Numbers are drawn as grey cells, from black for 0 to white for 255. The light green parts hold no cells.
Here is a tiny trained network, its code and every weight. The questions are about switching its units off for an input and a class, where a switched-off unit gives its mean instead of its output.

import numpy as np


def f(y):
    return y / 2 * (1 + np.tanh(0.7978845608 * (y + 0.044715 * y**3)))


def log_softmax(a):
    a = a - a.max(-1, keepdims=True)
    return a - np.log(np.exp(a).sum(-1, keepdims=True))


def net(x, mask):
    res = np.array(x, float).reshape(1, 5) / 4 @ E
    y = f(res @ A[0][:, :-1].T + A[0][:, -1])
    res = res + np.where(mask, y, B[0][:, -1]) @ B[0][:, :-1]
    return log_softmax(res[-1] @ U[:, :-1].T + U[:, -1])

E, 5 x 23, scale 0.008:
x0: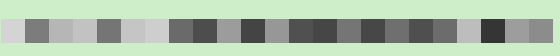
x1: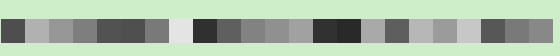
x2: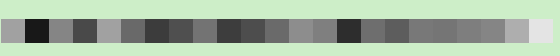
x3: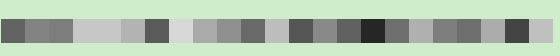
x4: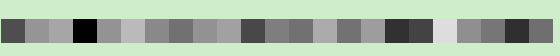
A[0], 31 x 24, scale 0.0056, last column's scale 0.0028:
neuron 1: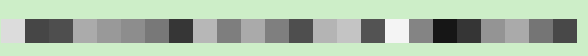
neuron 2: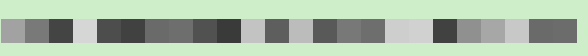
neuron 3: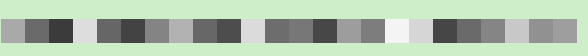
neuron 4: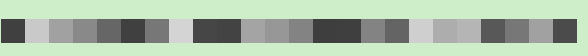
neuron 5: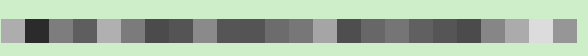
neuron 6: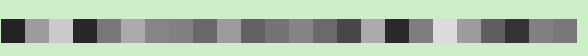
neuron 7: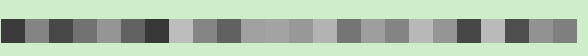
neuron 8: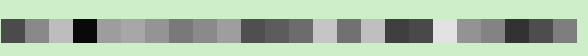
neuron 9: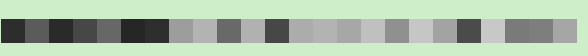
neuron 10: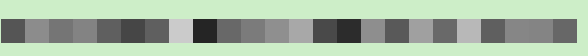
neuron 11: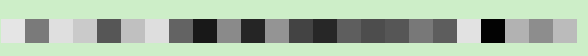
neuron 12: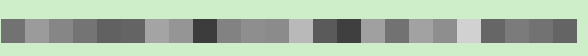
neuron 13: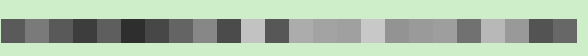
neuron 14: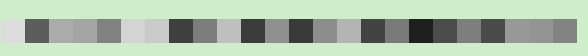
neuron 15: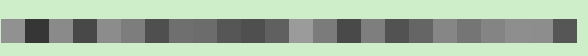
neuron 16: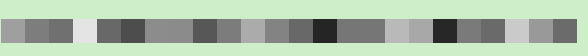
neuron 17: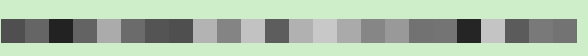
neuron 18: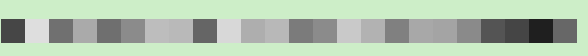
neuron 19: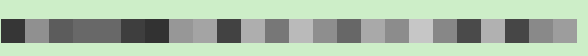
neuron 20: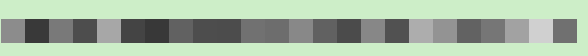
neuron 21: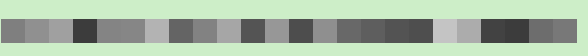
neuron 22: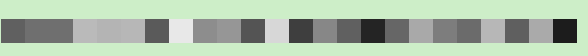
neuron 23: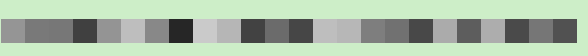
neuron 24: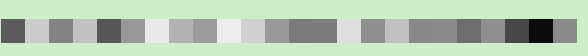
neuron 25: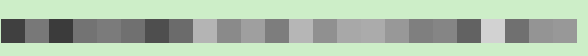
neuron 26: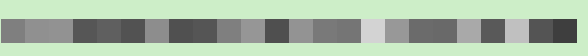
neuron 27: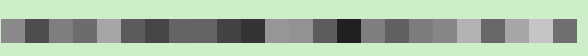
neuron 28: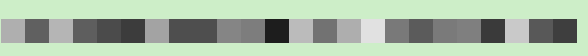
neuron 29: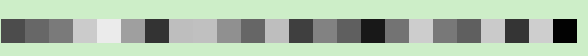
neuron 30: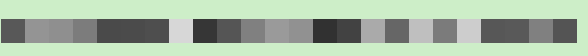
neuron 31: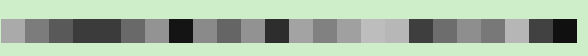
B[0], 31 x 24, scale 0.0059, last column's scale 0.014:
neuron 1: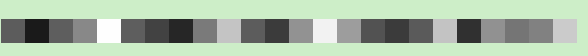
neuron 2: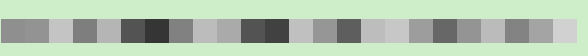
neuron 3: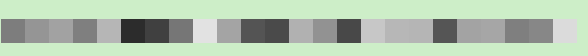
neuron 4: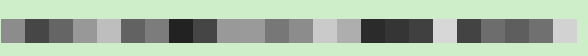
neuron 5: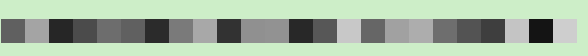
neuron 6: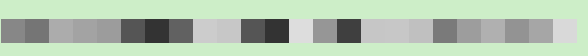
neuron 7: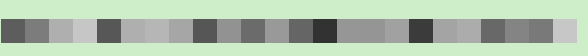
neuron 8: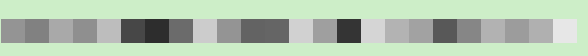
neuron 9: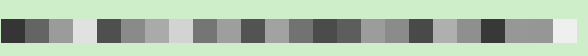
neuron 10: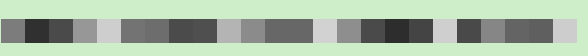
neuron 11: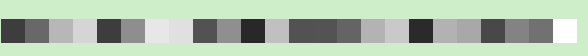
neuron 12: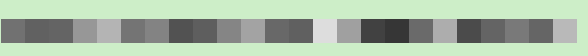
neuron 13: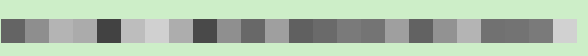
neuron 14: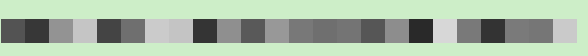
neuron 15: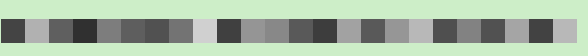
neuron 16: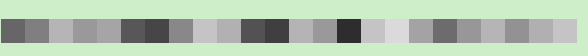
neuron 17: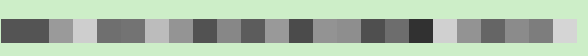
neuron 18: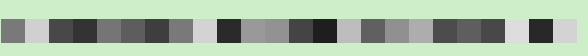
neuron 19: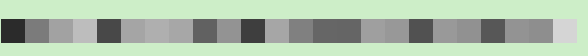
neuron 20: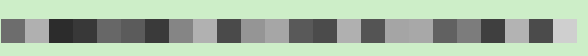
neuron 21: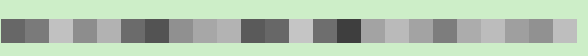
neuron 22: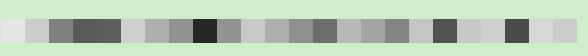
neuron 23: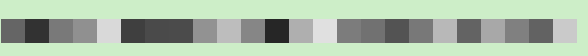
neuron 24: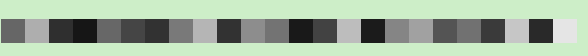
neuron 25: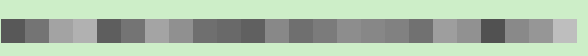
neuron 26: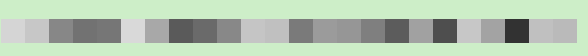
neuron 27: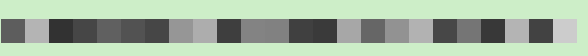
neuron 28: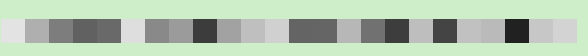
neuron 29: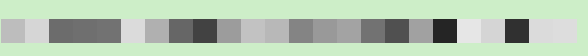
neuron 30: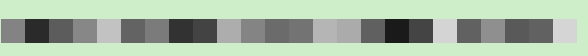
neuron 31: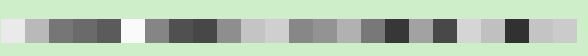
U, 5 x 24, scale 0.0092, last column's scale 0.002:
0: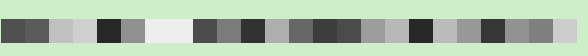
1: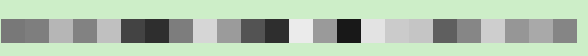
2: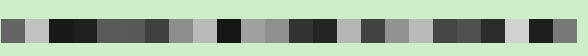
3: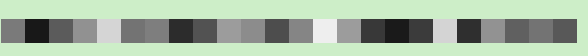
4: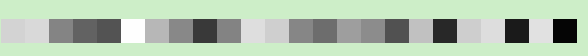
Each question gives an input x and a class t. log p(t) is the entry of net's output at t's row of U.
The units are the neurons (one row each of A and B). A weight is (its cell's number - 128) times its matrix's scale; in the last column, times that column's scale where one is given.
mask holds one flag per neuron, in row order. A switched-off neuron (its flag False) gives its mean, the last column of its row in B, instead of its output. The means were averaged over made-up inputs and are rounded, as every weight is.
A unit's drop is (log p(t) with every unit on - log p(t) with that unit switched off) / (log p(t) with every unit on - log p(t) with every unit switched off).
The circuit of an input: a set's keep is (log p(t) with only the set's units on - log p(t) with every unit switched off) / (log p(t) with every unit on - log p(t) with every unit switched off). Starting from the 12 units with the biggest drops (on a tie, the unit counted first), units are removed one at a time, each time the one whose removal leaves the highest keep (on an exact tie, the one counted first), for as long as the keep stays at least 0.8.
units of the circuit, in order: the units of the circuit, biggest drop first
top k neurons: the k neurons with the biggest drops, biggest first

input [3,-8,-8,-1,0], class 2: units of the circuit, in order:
[neuron 24]
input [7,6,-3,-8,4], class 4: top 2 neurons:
[neuron 28; neuron 26]
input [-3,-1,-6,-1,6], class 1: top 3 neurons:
[neuron 8; neuron 6; neuron 5]
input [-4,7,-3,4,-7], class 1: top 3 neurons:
[neuron 3; neuron 2; neuron 16]
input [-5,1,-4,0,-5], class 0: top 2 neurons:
[neuron 8; neuron 9]
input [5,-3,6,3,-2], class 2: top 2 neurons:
[neuron 5; neuron 27]
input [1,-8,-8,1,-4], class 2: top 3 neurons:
[neuron 24; neuron 18; neuron 30]
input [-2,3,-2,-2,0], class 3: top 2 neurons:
[neuron 11; neuron 27]
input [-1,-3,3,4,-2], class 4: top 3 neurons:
[neuron 29; neuron 24; neuron 18]
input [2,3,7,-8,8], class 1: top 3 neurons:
[neuron 6; neuron 8; neuron 21]
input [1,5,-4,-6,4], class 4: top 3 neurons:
[neuron 28; neuron 26; neuron 1]
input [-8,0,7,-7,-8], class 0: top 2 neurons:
[neuron 9; neuron 13]
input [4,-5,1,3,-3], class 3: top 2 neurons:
[neuron 1; neuron 9]
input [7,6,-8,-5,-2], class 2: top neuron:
[neuron 24]
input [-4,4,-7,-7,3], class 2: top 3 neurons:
[neuron 18; neuron 24; neuron 29]
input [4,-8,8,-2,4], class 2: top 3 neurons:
[neuron 5; neuron 15; neuron 27]
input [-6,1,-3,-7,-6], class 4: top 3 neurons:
[neuron 31; neuron 28; neuron 26]
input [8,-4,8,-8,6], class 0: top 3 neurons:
[neuron 11; neuron 14; neuron 24]
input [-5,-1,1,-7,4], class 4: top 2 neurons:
[neuron 31; neuron 28]
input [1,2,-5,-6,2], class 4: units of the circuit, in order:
[neuron 28]
